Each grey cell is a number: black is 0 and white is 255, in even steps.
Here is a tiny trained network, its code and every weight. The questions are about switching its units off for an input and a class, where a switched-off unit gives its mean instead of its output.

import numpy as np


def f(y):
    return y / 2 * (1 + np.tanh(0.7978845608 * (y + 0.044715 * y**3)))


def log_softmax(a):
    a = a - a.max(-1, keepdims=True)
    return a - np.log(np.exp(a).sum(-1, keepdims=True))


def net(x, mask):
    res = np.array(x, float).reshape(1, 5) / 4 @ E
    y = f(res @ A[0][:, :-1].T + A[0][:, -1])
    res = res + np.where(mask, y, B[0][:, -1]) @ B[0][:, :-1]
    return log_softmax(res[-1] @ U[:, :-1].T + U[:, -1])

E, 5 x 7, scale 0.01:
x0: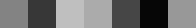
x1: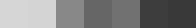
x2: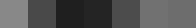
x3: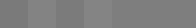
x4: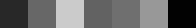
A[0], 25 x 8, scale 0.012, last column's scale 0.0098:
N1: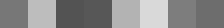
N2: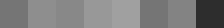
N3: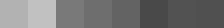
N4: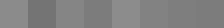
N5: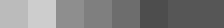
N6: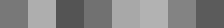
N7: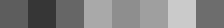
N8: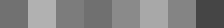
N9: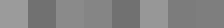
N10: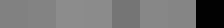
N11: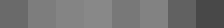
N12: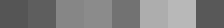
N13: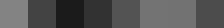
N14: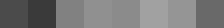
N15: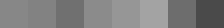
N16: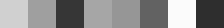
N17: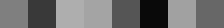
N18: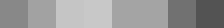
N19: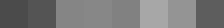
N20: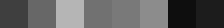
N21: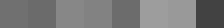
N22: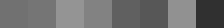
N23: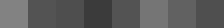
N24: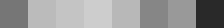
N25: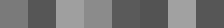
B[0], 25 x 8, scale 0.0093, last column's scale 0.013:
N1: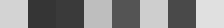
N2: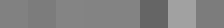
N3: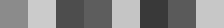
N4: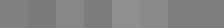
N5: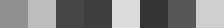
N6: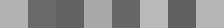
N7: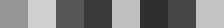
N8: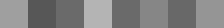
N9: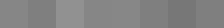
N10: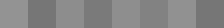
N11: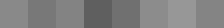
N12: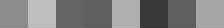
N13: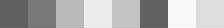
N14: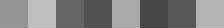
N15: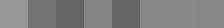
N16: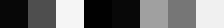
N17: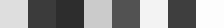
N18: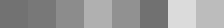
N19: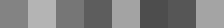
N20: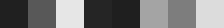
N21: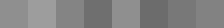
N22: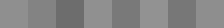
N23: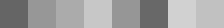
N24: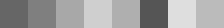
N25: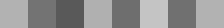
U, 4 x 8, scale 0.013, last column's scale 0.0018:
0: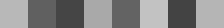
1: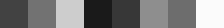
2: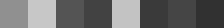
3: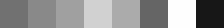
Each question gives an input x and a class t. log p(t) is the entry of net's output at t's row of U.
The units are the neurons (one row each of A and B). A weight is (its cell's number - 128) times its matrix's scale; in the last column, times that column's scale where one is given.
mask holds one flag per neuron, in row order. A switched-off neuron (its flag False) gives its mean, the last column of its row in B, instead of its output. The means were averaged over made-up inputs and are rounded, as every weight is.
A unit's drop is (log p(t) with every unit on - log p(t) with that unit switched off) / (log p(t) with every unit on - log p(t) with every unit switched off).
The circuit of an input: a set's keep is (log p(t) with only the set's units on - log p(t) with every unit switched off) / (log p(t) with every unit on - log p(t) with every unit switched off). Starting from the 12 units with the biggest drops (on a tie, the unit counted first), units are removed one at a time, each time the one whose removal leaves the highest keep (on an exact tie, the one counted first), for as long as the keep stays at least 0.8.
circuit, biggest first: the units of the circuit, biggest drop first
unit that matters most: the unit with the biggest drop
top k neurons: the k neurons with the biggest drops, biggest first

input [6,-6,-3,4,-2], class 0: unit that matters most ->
N17
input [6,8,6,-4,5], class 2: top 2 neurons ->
(N3, N5)
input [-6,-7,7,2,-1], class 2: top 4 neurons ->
(N7, N17, N14, N12)
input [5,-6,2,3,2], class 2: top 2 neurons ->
(N7, N14)
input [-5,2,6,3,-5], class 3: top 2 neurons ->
(N13, N17)
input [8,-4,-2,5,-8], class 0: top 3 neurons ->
(N17, N25, N20)
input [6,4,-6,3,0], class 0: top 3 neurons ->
(N17, N13, N23)
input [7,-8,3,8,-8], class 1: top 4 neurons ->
(N16, N1, N5, N3)
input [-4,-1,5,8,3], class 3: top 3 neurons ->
(N13, N17, N23)
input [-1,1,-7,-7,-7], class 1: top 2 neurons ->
(N16, N13)
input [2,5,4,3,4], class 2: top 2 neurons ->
(N16, N3)
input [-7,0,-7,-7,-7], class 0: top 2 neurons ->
(N1, N6)
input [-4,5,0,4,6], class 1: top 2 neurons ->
(N20, N17)
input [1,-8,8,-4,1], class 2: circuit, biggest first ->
(N7)
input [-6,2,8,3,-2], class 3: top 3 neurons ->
(N13, N23, N17)
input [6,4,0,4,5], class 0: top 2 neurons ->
(N17, N16)
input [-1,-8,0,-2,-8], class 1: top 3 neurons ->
(N16, N5, N3)
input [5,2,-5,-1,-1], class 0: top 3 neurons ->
(N17, N13, N23)
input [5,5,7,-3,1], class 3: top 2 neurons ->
(N13, N23)
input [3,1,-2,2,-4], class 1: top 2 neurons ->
(N16, N1)
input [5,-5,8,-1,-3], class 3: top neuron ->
(N13)
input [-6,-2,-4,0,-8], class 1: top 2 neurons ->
(N16, N17)
